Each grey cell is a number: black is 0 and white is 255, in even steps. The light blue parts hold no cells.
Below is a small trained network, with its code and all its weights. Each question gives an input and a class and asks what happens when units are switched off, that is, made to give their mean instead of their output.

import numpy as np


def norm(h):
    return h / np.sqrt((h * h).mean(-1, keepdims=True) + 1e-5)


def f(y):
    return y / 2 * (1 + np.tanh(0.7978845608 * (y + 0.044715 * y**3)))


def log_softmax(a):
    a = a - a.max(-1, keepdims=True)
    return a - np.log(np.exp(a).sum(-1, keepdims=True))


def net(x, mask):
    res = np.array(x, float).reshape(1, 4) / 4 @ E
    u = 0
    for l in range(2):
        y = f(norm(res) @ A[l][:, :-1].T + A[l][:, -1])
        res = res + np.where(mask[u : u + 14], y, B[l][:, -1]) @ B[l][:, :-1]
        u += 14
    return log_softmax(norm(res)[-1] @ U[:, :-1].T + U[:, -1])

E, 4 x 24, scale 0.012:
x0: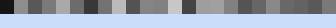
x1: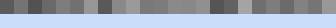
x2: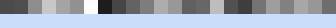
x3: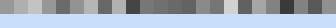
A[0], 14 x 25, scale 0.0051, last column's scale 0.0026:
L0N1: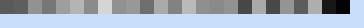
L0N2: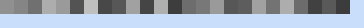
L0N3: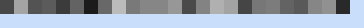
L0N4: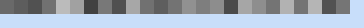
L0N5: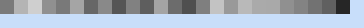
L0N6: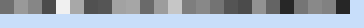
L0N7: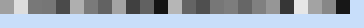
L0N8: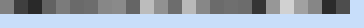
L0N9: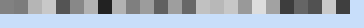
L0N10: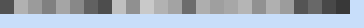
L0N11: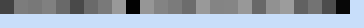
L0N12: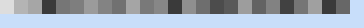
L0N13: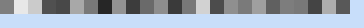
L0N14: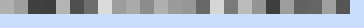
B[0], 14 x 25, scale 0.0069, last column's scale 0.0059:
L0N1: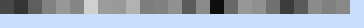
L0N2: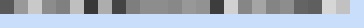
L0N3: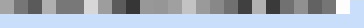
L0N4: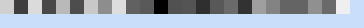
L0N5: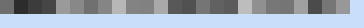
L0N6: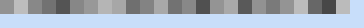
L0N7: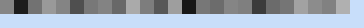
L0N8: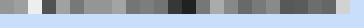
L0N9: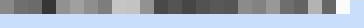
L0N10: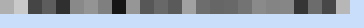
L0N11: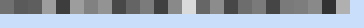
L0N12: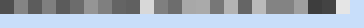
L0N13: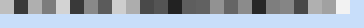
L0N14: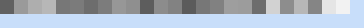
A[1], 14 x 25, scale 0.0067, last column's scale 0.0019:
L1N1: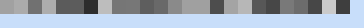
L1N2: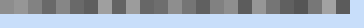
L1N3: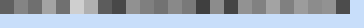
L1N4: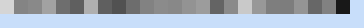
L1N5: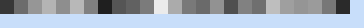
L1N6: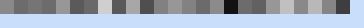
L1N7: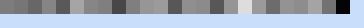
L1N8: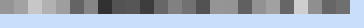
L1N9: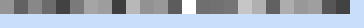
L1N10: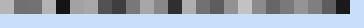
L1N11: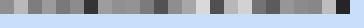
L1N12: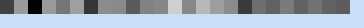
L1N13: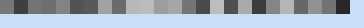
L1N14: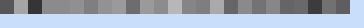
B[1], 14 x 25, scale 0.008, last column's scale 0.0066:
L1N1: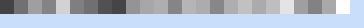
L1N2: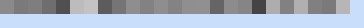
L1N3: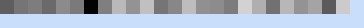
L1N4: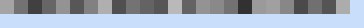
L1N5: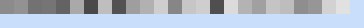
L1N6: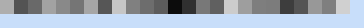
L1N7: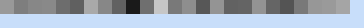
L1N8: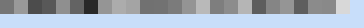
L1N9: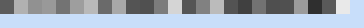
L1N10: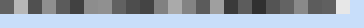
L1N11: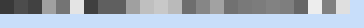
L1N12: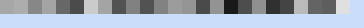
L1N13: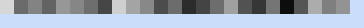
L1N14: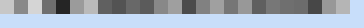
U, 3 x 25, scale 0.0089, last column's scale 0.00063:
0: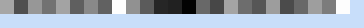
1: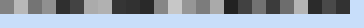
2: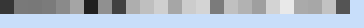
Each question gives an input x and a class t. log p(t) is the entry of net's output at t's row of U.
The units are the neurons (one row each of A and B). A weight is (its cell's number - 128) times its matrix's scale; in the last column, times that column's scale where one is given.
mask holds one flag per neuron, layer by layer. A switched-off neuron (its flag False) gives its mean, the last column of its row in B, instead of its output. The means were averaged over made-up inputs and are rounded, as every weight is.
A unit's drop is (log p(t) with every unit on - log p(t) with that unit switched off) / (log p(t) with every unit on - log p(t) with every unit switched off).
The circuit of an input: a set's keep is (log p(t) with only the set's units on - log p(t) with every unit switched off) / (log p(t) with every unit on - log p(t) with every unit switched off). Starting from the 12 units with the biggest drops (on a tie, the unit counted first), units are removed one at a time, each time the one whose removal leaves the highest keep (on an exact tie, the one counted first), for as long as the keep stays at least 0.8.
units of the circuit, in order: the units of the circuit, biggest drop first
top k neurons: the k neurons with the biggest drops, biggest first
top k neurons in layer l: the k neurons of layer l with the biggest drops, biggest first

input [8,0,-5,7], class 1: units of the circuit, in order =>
L0N3
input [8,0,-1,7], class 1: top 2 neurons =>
L0N3, L0N4
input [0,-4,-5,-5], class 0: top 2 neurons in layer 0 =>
L0N4, L0N2
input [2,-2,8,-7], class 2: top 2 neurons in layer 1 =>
L1N5, L1N3
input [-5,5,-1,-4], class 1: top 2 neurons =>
L0N12, L0N13
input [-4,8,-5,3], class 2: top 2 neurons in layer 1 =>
L1N1, L1N11
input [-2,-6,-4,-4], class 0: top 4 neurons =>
L0N4, L0N2, L1N5, L0N1
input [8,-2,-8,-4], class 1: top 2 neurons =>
L1N12, L0N3
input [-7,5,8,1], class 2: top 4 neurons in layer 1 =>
L1N5, L1N3, L1N12, L1N8
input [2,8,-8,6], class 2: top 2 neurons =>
L1N1, L0N4
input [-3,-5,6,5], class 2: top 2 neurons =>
L0N4, L0N8
